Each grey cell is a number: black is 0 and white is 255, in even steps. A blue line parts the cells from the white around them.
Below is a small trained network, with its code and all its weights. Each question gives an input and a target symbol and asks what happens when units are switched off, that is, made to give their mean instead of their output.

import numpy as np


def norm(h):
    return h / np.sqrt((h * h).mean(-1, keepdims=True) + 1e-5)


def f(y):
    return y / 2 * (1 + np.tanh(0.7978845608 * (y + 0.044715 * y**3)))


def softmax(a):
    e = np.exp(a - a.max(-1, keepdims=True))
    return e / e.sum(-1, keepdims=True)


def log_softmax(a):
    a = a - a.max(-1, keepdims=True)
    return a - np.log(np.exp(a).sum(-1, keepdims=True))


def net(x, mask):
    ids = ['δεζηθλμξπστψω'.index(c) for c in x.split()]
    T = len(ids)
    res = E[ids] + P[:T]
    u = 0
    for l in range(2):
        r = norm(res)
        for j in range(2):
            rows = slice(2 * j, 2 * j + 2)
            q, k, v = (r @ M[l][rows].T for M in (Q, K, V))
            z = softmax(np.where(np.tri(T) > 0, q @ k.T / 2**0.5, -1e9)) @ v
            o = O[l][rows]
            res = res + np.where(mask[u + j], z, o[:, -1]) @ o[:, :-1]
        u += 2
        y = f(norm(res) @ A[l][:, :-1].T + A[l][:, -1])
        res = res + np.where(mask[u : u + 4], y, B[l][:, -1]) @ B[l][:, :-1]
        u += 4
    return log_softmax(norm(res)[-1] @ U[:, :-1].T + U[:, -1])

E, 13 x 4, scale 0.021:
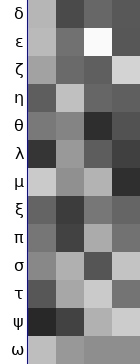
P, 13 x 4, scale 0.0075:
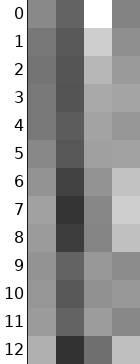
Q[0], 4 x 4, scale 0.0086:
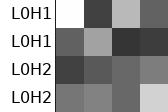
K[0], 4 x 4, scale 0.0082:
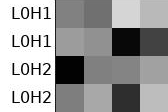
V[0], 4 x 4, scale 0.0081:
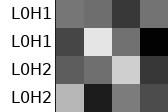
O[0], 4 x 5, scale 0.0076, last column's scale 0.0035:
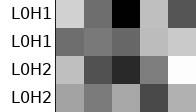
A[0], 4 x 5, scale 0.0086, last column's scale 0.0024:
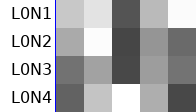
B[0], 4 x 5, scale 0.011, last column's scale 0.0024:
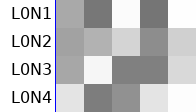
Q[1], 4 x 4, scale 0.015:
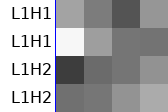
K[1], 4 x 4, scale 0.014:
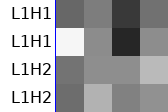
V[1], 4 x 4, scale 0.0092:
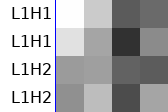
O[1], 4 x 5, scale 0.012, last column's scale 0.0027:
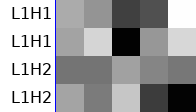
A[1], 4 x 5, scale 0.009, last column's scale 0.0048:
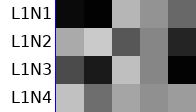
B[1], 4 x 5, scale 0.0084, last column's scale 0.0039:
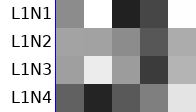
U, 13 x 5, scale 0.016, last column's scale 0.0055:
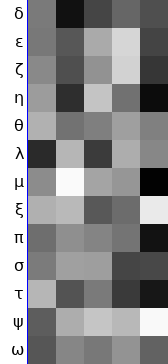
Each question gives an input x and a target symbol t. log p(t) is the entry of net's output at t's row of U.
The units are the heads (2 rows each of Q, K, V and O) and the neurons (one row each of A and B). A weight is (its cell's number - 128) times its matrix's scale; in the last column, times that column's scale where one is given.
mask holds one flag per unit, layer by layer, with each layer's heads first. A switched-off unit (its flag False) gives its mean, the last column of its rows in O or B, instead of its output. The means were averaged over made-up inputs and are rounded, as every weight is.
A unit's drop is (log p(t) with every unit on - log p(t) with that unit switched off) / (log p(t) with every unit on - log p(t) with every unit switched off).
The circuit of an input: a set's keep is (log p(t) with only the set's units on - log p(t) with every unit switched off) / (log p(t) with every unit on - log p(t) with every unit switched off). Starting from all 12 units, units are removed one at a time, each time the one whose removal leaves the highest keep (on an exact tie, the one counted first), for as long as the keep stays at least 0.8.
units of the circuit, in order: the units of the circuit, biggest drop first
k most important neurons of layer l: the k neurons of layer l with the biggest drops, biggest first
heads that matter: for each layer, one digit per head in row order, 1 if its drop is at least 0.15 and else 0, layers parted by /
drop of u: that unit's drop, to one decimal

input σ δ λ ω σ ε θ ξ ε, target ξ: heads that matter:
10 / 10
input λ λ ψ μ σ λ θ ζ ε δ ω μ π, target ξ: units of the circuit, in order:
L1N1, L0N4
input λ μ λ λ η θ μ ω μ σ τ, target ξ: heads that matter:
00 / 10
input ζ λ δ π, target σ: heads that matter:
00 / 10
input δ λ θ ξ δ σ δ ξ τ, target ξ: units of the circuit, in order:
L1H1, L0N4, L0H1
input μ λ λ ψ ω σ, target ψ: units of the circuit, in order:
L0H2, L0N1
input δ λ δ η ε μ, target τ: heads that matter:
00 / 00
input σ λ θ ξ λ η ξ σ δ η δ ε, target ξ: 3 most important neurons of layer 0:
L0N1, L0N4, L0N2
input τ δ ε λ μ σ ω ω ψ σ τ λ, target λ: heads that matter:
10 / 10
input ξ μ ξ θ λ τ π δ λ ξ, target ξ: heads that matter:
01 / 10
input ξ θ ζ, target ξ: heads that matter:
10 / 10
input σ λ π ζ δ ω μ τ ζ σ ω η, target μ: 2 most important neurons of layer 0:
L0N2, L0N1
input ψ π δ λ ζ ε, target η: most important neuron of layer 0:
L0N3
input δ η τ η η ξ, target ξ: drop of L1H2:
0.1
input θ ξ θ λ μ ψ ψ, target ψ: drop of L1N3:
0.3
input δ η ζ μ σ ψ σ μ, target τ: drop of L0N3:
0.2
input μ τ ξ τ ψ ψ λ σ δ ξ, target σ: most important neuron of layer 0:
L0N3
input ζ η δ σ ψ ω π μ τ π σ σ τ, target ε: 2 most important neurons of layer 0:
L0N4, L0N3
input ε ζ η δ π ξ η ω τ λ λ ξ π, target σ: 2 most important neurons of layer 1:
L1N1, L1N3
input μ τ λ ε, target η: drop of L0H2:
0.1
